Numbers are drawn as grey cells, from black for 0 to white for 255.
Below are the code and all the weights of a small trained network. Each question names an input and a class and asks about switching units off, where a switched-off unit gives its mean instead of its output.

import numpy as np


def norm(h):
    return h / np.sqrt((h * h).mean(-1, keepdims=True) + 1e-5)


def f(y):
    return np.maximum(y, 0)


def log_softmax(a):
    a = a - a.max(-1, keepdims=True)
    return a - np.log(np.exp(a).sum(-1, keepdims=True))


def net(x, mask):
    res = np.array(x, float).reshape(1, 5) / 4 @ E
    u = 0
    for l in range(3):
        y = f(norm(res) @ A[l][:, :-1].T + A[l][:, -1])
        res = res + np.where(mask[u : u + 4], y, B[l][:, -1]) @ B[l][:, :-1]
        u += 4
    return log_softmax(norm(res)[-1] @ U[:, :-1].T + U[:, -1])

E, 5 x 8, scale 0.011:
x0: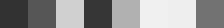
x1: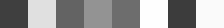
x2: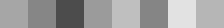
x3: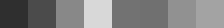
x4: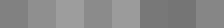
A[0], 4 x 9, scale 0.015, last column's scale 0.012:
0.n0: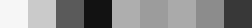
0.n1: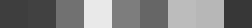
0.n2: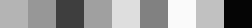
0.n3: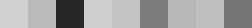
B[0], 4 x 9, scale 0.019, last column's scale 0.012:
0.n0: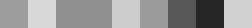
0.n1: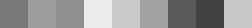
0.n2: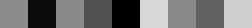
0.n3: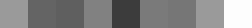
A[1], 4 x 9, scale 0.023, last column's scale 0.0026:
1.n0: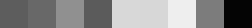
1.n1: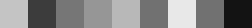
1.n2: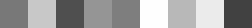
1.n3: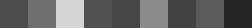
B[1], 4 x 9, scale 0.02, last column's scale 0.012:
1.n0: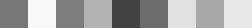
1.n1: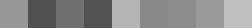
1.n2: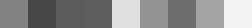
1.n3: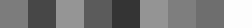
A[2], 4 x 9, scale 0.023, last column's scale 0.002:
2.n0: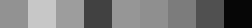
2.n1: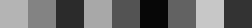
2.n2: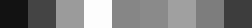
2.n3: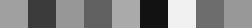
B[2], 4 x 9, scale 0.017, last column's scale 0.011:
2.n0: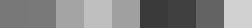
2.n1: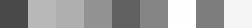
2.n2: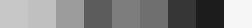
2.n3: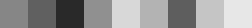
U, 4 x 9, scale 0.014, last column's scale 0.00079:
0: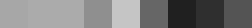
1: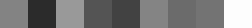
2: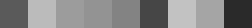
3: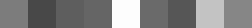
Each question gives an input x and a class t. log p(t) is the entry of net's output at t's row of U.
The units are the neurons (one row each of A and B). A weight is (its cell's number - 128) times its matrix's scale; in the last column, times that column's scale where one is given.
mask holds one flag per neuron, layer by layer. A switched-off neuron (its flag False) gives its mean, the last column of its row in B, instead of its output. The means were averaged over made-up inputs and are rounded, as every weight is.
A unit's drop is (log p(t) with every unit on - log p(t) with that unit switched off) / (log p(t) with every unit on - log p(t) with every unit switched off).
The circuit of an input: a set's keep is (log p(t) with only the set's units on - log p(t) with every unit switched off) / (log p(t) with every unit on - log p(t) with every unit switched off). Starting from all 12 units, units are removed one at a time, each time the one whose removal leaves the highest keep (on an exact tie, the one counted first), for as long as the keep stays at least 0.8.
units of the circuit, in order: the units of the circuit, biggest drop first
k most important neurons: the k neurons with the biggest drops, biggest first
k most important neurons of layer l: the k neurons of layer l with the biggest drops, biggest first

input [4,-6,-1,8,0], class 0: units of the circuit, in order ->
[2.n2]
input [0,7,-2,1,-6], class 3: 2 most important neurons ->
[1.n2 0.n2]
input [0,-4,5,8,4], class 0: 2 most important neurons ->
[0.n1 2.n2]
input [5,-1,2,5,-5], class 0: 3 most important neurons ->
[0.n1 2.n2 2.n1]
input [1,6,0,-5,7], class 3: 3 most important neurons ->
[1.n2 2.n2 0.n1]
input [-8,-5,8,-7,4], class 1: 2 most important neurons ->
[0.n3 0.n2]
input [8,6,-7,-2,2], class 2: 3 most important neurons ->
[1.n0 0.n3 0.n2]
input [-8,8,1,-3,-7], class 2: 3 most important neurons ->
[2.n1 0.n3 2.n3]
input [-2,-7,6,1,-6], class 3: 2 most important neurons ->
[2.n3 1.n1]
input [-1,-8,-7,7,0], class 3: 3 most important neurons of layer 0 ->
[0.n2 0.n0 0.n3]
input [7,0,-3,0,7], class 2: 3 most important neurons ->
[1.n0 0.n2 0.n3]
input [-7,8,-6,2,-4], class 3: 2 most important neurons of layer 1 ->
[1.n0 1.n2]
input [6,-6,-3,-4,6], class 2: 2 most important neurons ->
[1.n0 0.n3]
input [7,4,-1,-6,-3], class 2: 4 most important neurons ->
[1.n0 0.n3 2.n2 0.n1]
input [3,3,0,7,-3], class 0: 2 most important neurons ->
[0.n1 2.n2]
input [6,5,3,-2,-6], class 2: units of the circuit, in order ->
[1.n0]
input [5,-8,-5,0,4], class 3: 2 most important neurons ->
[2.n3 0.n2]
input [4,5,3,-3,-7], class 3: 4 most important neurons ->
[1.n2 2.n1 2.n2 0.n1]
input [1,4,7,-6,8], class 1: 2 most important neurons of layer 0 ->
[0.n2 0.n3]
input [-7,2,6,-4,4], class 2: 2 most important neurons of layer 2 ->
[2.n1 2.n2]
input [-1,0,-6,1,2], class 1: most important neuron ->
[0.n1]
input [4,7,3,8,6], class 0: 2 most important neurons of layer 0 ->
[0.n1 0.n3]
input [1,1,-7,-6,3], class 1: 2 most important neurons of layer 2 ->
[2.n2 2.n3]
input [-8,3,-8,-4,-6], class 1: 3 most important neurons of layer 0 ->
[0.n0 0.n3 0.n1]
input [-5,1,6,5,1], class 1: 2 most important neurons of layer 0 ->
[0.n3 0.n2]
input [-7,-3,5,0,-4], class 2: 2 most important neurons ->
[2.n1 1.n3]
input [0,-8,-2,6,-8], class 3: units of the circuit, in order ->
[2.n3]
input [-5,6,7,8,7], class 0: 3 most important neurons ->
[0.n1 2.n2 1.n3]
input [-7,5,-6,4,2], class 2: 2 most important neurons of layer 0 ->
[0.n2 0.n1]
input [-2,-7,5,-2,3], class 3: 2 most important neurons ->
[2.n3 1.n1]
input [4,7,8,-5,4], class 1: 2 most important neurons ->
[0.n2 2.n3]
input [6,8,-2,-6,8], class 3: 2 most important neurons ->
[1.n2 2.n1]
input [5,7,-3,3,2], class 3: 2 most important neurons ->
[1.n2 0.n2]
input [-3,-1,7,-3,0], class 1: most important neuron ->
[0.n2]
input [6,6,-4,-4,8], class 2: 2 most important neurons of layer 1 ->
[1.n0 1.n1]
